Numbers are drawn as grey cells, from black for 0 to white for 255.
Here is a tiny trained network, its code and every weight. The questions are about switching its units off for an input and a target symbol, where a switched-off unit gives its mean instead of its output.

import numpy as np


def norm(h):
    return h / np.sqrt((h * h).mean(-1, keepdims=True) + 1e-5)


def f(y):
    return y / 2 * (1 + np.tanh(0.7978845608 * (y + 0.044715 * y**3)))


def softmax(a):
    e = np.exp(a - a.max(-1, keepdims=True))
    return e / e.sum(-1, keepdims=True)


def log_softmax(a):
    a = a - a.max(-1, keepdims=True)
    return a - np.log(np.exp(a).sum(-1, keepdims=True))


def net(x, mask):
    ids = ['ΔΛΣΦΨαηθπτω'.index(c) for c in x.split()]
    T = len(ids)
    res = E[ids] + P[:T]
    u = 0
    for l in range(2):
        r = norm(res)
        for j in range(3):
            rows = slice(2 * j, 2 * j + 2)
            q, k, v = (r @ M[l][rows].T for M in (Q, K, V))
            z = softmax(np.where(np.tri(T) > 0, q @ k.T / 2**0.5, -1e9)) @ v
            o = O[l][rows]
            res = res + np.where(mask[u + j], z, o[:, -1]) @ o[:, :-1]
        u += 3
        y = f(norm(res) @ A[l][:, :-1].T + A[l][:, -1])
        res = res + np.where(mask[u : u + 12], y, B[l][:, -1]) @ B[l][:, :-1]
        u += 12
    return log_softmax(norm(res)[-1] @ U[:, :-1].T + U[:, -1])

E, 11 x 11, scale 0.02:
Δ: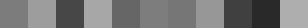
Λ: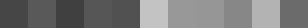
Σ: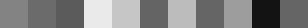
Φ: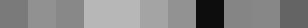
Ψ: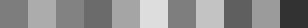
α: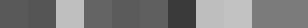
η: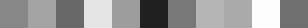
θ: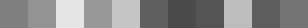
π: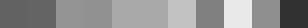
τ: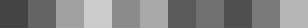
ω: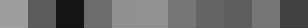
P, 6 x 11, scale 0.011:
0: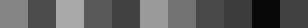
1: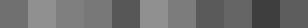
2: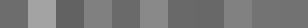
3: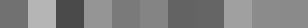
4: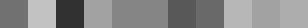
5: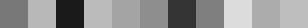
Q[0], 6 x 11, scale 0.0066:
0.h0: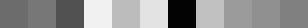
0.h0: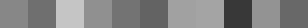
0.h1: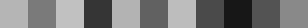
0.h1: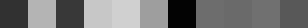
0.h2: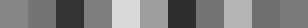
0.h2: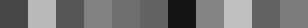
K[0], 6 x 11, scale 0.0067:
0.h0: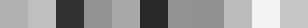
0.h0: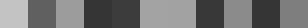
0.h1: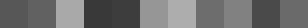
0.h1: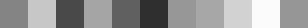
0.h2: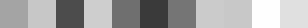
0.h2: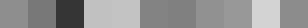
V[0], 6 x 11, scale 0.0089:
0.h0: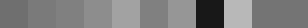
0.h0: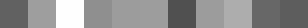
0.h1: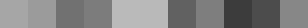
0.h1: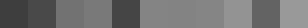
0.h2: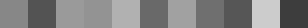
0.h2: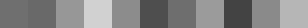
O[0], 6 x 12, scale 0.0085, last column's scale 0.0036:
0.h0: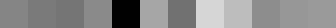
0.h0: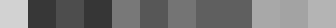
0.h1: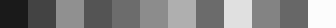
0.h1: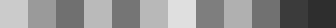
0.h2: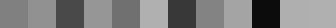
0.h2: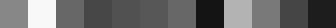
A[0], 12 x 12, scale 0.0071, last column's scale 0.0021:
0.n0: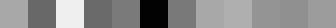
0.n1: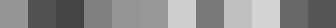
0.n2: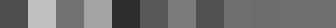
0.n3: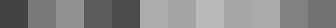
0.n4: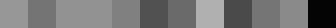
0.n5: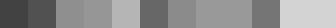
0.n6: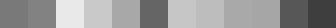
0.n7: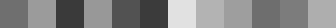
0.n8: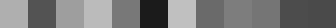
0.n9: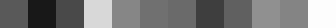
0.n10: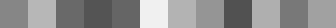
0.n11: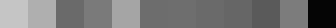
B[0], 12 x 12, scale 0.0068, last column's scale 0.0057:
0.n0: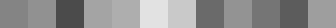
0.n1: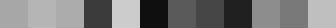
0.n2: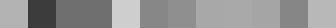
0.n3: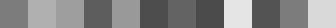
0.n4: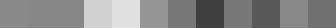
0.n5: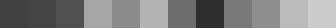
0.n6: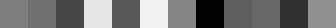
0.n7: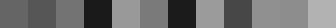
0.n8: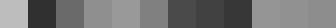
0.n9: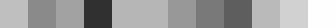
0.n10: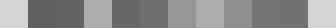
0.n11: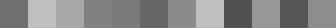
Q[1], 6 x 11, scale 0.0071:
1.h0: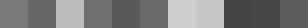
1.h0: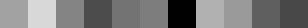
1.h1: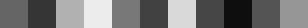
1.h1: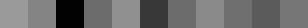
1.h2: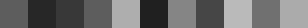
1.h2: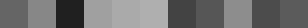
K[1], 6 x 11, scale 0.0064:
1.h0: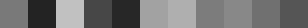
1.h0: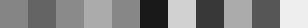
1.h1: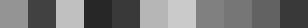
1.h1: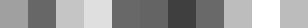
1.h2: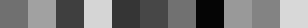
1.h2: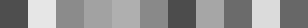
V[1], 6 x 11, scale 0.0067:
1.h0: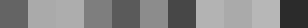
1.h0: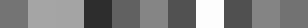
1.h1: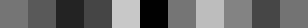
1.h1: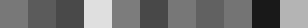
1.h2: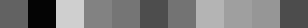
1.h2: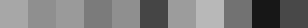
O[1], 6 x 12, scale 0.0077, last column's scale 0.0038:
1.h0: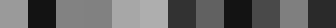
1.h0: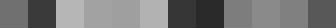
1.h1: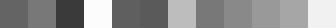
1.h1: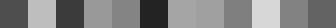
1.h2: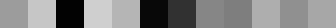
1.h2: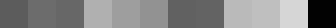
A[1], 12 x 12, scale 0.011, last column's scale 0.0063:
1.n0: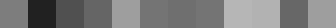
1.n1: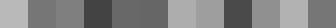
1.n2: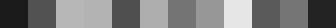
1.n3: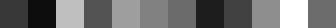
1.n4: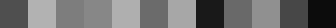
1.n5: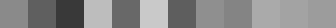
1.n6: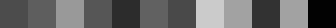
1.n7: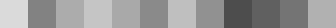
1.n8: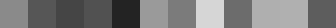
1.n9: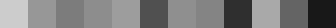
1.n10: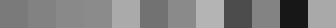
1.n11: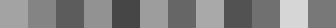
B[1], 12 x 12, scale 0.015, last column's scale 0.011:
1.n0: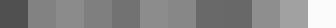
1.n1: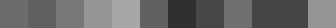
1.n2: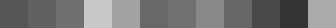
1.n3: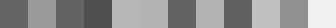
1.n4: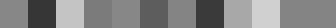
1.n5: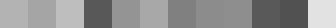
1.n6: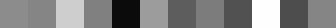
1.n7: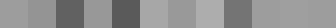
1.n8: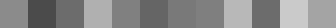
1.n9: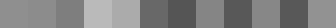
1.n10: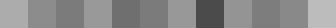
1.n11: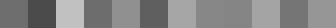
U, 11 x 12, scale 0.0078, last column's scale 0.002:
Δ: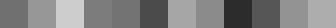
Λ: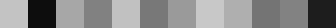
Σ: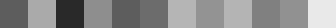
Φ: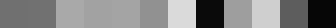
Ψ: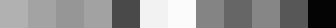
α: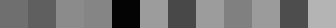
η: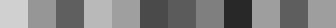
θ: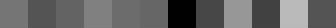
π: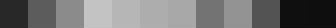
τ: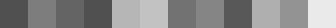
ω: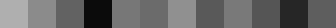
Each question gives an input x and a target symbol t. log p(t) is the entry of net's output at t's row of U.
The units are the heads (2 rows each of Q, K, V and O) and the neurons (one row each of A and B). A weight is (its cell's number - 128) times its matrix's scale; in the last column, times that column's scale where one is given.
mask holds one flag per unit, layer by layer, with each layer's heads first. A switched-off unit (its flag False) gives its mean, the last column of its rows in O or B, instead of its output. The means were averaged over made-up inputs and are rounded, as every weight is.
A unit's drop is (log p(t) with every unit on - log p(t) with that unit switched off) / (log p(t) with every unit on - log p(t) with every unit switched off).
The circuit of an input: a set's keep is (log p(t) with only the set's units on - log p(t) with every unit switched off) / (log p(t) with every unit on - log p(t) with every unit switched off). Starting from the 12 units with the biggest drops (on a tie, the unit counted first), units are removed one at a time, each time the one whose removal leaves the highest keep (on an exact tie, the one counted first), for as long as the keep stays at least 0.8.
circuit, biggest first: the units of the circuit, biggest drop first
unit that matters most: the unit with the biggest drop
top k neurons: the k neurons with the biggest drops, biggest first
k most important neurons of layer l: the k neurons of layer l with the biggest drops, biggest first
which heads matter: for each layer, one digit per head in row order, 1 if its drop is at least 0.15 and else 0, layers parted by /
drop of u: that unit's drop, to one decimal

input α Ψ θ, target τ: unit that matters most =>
0.h0
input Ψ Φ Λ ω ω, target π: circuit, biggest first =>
[0.h0, 1.n2]
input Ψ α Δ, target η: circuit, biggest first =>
[0.h2, 1.n9]
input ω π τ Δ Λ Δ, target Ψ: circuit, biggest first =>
[0.h1, 1.h2]
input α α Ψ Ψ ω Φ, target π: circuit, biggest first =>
[0.h0, 1.n2]
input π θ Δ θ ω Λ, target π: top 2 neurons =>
[1.n2, 0.n3]
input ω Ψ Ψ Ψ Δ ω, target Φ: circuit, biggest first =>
[0.h2, 0.h0, 1.n4]
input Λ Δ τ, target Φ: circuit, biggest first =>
[0.h2, 1.n4]
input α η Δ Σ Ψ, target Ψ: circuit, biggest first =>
[1.h2, 1.n3]
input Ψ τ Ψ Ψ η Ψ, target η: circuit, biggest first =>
[0.h1, 1.n3]
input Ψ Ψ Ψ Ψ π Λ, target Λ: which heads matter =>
110 / 000
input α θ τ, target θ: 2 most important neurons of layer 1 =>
[1.n1, 1.n8]
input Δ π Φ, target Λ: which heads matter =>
100 / 000
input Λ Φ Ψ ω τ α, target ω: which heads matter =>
001 / 000
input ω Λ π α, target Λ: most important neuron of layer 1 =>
[1.n11]
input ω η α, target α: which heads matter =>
001 / 000
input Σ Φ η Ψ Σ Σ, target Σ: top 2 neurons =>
[1.n5, 1.n3]
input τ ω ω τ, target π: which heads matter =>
100 / 000
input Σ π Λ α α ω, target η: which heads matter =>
001 / 000
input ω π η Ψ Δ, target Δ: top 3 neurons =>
[1.n11, 1.n3, 0.n9]
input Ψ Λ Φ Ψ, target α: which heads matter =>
010 / 000
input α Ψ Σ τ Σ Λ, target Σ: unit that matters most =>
0.h0
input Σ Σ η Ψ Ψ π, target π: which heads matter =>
001 / 001
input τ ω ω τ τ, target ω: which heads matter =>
001 / 000
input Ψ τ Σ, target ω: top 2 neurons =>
[0.n7, 0.n9]
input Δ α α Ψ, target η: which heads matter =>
100 / 000
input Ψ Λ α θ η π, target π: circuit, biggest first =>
[1.n2]
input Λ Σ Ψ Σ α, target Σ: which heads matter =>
000 / 000
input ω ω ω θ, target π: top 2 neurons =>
[0.n0, 1.n2]
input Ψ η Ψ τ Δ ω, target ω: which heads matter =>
001 / 001
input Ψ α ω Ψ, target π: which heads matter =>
010 / 000
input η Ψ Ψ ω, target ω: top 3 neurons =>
[1.n3, 1.n0, 1.n11]
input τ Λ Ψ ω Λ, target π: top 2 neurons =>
[0.n3, 1.n2]
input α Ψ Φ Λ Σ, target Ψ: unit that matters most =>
0.h1
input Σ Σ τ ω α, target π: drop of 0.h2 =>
0.2
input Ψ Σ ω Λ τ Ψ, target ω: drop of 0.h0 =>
0.1
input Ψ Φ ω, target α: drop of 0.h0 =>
1.1
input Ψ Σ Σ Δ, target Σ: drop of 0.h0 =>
0.1
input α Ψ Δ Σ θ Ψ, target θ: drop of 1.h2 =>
0.0
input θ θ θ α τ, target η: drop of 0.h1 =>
0.8
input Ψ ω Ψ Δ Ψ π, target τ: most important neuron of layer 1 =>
[1.n3]
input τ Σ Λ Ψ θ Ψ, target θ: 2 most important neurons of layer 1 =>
[1.n1, 1.n8]
